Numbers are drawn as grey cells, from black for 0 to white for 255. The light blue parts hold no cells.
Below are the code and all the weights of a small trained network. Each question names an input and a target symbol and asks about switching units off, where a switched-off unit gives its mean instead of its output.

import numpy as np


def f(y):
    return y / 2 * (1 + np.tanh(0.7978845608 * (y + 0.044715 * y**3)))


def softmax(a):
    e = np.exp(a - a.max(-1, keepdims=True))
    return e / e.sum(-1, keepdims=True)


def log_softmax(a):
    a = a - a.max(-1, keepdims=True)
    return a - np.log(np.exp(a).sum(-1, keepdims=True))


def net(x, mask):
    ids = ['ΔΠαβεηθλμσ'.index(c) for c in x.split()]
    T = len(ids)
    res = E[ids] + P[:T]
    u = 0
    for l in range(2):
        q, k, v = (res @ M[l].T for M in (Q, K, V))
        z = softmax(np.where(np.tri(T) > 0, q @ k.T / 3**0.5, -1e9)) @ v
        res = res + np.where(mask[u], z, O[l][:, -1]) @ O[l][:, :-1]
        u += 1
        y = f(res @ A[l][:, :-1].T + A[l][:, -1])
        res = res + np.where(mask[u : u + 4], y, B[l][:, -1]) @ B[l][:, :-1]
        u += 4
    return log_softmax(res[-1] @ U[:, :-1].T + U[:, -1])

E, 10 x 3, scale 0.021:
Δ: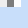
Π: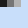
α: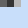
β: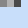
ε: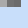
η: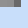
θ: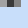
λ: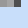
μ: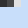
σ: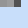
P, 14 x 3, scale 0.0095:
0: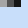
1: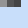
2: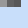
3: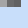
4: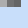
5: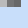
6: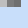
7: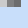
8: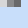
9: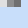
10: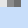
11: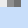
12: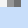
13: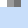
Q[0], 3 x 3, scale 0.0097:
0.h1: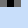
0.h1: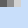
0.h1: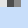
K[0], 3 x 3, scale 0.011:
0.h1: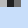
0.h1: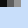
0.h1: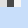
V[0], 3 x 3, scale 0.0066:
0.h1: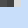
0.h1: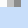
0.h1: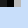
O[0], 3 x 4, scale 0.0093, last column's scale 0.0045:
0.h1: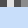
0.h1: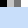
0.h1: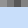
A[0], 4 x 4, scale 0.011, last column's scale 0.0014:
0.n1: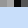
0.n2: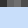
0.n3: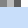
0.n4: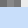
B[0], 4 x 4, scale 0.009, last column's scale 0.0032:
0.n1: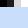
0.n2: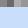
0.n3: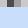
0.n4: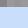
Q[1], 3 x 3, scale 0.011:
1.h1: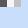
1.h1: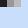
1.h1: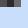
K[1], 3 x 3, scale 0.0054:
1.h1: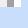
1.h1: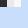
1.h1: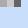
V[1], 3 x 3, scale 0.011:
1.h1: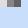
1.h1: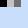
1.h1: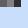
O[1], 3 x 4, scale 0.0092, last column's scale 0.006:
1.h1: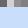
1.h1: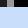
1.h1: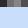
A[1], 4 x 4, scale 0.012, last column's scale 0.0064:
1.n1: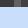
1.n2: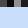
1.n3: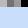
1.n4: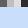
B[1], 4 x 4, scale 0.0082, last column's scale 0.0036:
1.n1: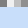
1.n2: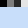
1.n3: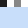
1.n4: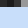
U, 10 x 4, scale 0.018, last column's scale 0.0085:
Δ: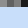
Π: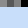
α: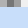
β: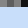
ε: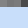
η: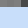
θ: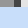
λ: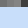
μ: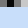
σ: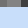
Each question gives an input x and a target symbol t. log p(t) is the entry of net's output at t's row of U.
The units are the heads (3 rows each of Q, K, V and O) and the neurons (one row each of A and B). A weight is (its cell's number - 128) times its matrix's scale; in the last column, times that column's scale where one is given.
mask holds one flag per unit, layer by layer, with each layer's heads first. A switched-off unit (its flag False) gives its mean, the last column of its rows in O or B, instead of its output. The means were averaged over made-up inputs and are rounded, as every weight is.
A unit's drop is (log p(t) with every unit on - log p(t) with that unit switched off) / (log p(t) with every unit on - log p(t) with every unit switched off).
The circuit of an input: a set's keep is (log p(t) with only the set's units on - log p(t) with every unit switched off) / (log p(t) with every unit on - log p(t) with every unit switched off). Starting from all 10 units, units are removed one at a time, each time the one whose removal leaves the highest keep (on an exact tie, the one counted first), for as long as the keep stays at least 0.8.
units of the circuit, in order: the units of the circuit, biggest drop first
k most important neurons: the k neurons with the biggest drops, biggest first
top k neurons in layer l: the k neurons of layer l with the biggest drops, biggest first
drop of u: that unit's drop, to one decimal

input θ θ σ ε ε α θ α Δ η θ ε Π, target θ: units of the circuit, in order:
0.h1, 1.h1
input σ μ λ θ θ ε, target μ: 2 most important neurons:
0.n1, 0.n3
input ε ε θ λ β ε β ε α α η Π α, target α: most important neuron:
0.n1
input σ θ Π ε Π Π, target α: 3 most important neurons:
0.n1, 1.n2, 1.n4
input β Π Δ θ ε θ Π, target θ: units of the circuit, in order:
0.h1, 1.h1, 1.n1
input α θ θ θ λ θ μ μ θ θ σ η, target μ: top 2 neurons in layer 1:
1.n4, 1.n1
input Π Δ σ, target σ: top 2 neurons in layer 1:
1.n1, 1.n2
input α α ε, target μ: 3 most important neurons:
0.n1, 1.n2, 0.n3
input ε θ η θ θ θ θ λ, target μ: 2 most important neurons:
0.n1, 1.n4
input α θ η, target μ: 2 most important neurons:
0.n1, 1.n2
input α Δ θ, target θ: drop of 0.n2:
-0.1
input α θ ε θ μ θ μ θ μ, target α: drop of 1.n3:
0.0
